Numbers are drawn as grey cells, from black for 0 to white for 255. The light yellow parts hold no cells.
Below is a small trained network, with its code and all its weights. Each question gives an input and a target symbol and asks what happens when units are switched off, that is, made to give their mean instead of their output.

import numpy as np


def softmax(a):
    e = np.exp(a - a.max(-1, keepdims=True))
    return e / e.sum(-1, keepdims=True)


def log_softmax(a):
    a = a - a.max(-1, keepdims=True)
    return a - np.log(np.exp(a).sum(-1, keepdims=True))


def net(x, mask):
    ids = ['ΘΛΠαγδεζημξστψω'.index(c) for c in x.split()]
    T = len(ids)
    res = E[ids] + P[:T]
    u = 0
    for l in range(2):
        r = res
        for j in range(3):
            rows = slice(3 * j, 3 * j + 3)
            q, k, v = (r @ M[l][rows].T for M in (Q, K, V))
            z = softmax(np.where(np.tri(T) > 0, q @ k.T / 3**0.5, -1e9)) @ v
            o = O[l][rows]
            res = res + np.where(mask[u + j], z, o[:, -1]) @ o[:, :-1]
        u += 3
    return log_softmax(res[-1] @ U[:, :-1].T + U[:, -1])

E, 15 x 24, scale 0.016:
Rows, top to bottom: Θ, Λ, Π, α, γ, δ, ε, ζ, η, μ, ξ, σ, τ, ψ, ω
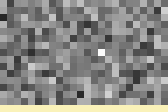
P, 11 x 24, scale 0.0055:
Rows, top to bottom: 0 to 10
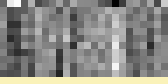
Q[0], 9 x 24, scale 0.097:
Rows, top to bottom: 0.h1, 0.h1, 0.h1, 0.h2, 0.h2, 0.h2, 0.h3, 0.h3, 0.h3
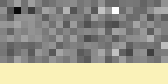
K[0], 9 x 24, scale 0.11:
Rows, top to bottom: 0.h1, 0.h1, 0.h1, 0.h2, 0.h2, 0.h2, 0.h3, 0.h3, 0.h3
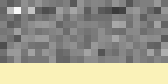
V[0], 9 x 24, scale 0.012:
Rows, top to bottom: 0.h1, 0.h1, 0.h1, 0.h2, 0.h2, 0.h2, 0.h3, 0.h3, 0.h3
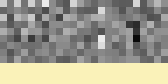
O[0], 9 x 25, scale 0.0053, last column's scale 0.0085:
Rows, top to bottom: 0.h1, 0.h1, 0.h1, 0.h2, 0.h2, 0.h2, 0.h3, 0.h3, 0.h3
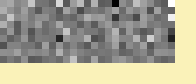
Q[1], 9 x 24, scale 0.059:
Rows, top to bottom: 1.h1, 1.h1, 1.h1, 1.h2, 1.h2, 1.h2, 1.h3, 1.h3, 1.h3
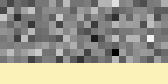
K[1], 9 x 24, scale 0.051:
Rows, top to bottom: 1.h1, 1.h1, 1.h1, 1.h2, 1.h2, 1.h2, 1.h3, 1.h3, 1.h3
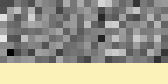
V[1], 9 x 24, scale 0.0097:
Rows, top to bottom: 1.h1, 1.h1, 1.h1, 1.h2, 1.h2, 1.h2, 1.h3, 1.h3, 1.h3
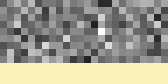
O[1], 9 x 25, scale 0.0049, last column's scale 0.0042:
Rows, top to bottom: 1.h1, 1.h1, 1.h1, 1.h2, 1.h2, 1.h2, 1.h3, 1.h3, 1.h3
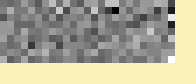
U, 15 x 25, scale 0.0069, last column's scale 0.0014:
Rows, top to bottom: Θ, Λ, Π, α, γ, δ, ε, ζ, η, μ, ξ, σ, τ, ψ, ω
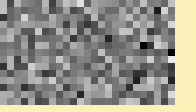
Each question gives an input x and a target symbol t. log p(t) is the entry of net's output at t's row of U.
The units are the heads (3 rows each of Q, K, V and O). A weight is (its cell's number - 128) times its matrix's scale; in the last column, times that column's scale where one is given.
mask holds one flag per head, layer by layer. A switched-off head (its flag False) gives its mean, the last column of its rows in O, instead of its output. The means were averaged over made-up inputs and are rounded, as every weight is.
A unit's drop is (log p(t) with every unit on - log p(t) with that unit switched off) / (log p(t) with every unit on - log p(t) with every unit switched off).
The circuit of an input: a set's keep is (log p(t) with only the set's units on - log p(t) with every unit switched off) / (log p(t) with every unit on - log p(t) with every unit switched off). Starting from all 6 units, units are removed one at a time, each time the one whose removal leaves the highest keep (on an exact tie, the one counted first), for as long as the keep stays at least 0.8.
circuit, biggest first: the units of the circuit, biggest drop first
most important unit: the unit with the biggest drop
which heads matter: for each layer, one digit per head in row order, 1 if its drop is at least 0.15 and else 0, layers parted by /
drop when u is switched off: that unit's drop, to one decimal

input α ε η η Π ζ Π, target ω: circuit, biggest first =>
(0.h2 0.h1 1.h3)
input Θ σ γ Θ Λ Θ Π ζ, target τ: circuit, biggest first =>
(0.h2 0.h1 1.h3)
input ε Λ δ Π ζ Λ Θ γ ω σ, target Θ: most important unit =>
0.h3
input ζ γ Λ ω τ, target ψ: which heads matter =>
101 / 000
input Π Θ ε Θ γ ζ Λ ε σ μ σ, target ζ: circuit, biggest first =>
(0.h1 1.h1 1.h3)
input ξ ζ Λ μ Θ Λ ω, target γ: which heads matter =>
111 / 100
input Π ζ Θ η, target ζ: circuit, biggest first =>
(0.h1 1.h1)
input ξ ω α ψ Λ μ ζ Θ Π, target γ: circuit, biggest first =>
(0.h1 1.h1 0.h2)
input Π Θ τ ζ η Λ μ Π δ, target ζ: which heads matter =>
100 / 101
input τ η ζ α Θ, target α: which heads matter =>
010 / 010
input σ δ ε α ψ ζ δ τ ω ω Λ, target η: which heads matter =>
010 / 010
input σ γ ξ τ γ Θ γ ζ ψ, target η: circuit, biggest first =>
(1.h2 0.h2)
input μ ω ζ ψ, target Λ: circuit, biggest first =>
(0.h2 1.h3 1.h1)
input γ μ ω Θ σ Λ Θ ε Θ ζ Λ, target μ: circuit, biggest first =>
(0.h1 1.h3 0.h3)
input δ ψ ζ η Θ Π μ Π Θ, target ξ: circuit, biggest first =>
(0.h1 1.h3 1.h1)
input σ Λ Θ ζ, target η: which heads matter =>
110 / 010
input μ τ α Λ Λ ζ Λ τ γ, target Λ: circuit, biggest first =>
(0.h2 1.h3)
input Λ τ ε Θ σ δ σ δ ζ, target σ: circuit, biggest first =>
(1.h2 0.h1 1.h1)
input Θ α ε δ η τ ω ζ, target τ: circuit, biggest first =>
(0.h1 0.h2 1.h3)
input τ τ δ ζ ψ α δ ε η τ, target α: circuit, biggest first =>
(1.h2 0.h2 0.h1)
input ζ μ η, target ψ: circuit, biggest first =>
(0.h1)
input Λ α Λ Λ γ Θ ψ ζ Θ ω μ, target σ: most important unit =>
1.h2
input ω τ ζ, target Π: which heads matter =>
001 / 100
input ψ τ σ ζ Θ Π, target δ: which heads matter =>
100 / 110
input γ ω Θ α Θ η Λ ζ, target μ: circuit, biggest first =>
(0.h1 1.h3)
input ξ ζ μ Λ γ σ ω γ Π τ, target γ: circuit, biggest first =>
(0.h1 1.h1 0.h2)
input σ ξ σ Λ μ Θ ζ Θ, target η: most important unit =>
1.h2
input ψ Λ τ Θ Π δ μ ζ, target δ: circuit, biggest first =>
(0.h1 1.h2 1.h1)
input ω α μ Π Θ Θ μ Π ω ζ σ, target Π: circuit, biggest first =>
(0.h3 1.h1)
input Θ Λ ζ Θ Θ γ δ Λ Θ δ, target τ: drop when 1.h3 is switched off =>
0.3
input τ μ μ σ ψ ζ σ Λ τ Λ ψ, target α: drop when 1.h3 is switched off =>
0.0
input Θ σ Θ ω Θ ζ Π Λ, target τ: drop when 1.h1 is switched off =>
0.1
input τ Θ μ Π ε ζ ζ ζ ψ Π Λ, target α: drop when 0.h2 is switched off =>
0.3
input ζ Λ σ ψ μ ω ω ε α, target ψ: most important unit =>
0.h1
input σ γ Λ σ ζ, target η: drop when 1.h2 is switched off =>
0.5
